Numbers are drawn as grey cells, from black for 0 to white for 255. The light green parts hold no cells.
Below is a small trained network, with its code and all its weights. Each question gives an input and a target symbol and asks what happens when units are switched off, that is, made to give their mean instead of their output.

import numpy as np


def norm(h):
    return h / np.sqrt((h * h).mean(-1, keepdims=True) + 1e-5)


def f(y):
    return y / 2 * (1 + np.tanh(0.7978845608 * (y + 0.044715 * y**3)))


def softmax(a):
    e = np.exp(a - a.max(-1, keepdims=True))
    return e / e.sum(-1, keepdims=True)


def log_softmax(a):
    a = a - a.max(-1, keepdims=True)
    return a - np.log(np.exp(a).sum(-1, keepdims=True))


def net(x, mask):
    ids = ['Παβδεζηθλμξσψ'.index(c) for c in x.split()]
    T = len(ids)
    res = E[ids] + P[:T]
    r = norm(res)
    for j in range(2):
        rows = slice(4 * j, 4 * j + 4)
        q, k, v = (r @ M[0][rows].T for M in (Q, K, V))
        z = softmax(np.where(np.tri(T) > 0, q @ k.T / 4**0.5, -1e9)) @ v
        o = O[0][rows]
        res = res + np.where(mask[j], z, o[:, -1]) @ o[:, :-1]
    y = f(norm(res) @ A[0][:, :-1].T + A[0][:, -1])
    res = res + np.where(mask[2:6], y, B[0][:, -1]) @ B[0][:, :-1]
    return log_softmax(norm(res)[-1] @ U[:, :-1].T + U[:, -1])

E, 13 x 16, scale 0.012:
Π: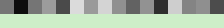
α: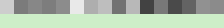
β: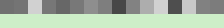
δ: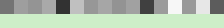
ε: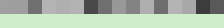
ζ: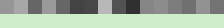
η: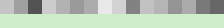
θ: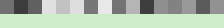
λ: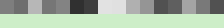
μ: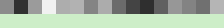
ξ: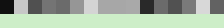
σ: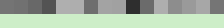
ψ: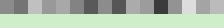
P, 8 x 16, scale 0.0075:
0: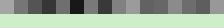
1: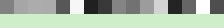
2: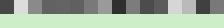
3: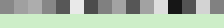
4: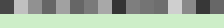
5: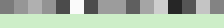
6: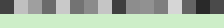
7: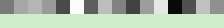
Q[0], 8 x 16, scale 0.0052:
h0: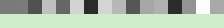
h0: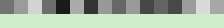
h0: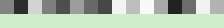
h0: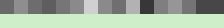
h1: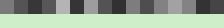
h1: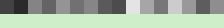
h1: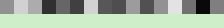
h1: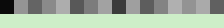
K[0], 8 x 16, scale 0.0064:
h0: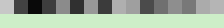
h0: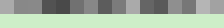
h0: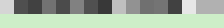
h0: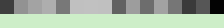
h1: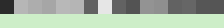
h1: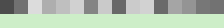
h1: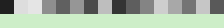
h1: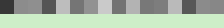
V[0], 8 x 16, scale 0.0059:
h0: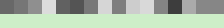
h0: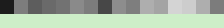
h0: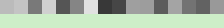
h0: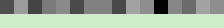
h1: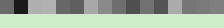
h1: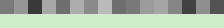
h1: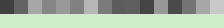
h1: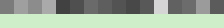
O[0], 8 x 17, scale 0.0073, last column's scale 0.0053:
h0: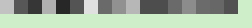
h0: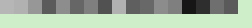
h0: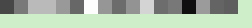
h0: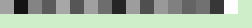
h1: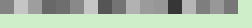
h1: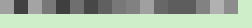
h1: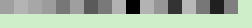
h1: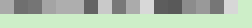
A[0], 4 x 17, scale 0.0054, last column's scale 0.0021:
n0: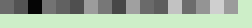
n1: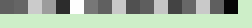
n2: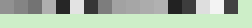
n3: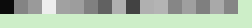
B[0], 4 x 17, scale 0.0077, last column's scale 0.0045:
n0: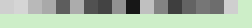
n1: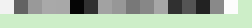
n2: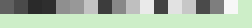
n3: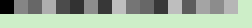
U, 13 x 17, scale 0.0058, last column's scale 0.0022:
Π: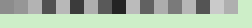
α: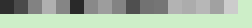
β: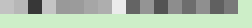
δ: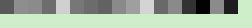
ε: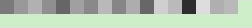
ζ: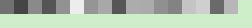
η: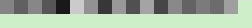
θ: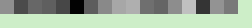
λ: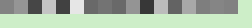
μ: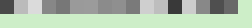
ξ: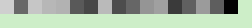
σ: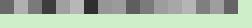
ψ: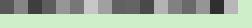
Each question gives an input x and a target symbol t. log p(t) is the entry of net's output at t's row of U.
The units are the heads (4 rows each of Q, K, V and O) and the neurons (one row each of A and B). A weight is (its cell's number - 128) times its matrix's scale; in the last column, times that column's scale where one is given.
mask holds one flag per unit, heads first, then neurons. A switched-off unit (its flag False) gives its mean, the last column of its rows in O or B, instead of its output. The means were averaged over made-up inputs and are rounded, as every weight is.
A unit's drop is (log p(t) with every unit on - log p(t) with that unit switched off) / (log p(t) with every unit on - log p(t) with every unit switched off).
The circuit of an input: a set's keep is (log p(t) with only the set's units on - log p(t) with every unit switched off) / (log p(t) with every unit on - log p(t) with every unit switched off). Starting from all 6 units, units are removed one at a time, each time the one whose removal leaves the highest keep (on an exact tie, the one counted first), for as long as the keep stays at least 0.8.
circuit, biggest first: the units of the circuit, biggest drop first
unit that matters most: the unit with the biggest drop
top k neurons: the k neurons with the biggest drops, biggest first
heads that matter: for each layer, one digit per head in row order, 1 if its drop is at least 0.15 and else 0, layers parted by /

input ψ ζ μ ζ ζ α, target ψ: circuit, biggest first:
h1
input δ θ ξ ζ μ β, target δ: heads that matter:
10
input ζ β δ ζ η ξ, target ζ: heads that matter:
11
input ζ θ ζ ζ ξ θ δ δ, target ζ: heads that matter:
11
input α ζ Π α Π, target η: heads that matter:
01
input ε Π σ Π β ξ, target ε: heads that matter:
01
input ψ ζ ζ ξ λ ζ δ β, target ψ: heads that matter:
11
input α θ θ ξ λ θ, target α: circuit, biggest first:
h0, n3, h1
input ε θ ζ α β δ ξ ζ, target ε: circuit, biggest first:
h1, h0
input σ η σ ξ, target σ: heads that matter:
10
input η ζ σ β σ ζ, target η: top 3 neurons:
n0, n2, n1
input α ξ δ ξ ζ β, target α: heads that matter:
11
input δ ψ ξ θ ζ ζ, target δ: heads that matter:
10
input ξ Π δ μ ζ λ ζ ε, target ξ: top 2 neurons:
n2, n1
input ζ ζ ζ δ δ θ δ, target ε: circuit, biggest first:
n2, h1
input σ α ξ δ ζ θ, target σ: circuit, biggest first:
h0
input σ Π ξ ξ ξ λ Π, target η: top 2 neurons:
n1, n0
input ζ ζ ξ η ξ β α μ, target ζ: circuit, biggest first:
h1, n2
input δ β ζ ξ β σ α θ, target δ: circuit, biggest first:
h0, n2
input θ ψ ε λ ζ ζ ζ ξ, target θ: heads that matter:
00
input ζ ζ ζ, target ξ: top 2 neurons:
n2, n0
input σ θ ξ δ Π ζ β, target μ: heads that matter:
11
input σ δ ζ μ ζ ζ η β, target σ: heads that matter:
10
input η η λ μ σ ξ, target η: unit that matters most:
h1
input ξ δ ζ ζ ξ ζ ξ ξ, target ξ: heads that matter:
10
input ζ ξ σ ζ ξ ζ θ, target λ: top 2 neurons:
n1, n2
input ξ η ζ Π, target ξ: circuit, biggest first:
n1
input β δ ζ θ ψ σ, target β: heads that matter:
11
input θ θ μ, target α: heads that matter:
10
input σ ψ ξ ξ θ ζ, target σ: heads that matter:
10
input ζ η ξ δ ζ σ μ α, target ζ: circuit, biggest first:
n2, h0
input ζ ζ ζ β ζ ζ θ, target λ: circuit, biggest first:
h0, h1, n1, n2
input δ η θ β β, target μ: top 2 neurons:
n1, n2
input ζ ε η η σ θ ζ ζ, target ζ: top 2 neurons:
n2, n1
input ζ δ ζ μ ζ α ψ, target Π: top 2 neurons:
n3, n2
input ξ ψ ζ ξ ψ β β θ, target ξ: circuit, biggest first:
h1, n1
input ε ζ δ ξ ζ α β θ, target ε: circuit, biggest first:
h1, h0
